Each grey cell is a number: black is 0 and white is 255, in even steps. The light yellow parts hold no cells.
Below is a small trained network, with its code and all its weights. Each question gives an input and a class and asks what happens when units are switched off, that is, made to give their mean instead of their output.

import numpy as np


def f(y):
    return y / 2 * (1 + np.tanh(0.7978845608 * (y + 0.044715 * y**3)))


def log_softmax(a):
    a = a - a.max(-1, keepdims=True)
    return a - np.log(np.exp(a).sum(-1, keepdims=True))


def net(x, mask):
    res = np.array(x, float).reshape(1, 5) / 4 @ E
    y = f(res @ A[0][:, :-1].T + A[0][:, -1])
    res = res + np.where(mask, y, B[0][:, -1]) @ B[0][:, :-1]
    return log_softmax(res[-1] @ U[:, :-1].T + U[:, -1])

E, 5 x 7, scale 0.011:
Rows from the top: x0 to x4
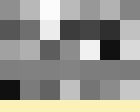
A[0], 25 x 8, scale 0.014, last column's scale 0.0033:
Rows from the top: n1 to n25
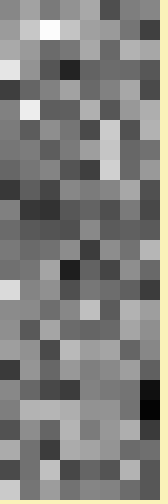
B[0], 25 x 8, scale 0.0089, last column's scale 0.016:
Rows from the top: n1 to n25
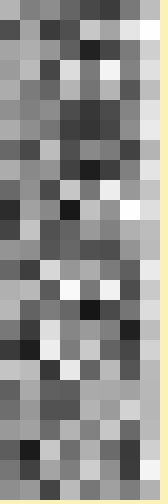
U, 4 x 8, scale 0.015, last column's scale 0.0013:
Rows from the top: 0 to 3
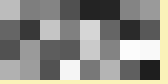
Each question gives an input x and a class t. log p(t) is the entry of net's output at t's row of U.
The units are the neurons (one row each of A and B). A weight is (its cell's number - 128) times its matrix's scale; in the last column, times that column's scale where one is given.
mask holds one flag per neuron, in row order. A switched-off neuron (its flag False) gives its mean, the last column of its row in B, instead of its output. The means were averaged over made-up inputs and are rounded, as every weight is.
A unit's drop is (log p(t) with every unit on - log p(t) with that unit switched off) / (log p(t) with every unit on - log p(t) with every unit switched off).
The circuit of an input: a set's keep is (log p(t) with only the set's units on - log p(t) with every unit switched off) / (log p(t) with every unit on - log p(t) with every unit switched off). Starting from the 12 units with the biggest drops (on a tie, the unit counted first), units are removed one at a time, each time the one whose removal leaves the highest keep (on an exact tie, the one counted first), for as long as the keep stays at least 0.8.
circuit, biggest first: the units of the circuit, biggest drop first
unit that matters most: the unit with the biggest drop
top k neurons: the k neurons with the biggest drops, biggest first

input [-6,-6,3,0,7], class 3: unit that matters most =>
n10
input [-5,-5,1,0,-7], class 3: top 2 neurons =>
[n4; n15]
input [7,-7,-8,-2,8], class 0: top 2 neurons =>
[n7; n9]
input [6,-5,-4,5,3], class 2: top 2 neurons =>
[n2; n21]
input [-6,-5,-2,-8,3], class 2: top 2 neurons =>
[n11; n24]
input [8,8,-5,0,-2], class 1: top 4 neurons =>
[n24; n17; n14; n11]
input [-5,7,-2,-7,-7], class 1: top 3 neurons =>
[n14; n17; n24]
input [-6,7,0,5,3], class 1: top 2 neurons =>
[n24; n14]
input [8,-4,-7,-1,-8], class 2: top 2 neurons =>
[n2; n21]
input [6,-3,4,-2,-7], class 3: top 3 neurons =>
[n15; n11; n25]
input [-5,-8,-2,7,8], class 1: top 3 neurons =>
[n18; n23; n8]
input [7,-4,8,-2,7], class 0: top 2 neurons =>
[n16; n6]
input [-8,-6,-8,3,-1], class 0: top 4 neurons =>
[n9; n7; n2; n13]
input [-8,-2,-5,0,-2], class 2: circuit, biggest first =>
[n11]
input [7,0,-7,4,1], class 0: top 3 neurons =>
[n9; n7; n11]
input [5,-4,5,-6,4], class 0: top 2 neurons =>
[n16; n11]
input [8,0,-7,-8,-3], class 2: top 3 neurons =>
[n2; n21; n16]
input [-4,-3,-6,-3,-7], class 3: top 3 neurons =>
[n4; n15; n6]
